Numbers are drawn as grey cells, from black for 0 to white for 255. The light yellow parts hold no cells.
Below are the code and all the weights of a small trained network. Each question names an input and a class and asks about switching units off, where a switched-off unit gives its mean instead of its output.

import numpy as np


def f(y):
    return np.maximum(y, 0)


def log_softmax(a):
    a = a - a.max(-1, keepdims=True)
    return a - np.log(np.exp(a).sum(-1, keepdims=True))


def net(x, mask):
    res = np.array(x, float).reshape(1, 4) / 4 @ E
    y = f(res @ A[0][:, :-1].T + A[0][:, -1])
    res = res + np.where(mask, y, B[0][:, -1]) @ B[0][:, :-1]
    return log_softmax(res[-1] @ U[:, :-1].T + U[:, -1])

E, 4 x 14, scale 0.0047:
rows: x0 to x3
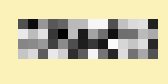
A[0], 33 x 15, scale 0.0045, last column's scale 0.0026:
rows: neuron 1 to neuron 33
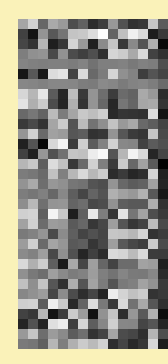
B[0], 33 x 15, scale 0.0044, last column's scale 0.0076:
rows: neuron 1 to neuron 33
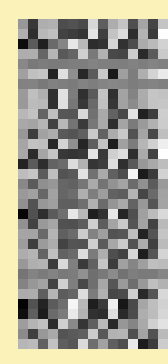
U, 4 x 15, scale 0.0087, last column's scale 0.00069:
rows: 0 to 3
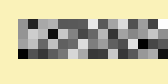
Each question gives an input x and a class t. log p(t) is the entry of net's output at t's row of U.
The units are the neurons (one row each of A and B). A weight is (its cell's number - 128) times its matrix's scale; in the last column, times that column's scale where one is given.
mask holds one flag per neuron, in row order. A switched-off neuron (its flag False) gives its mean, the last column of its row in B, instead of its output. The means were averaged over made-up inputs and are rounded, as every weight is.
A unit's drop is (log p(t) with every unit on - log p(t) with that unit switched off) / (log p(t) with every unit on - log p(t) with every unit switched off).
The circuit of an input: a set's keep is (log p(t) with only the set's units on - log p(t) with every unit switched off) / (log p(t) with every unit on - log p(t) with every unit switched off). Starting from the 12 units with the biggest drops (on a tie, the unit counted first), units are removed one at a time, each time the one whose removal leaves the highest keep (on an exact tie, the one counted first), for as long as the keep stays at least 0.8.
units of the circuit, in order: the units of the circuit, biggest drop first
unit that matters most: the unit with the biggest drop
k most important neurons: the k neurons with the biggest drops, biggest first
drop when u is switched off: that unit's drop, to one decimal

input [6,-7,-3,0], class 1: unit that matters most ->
neuron 6
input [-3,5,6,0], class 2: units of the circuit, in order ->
(neuron 24; neuron 28)
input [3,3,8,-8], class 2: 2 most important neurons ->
(neuron 24; neuron 28)
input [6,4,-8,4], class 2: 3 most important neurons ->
(neuron 16; neuron 33; neuron 10)
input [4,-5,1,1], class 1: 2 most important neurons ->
(neuron 6; neuron 13)
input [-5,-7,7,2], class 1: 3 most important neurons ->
(neuron 13; neuron 6; neuron 31)
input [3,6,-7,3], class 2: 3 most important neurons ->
(neuron 16; neuron 33; neuron 10)
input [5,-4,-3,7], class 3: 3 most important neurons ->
(neuron 20; neuron 29; neuron 15)
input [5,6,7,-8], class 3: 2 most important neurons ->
(neuron 30; neuron 3)
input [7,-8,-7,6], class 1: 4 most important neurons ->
(neuron 6; neuron 13; neuron 31; neuron 11)
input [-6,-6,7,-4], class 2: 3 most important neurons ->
(neuron 28; neuron 24; neuron 4)
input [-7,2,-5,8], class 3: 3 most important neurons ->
(neuron 29; neuron 20; neuron 15)
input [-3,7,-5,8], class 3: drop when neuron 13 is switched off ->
0.2
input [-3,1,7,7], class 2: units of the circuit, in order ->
(neuron 24)
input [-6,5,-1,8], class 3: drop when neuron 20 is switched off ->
0.5
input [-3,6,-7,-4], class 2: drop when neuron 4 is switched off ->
-0.1
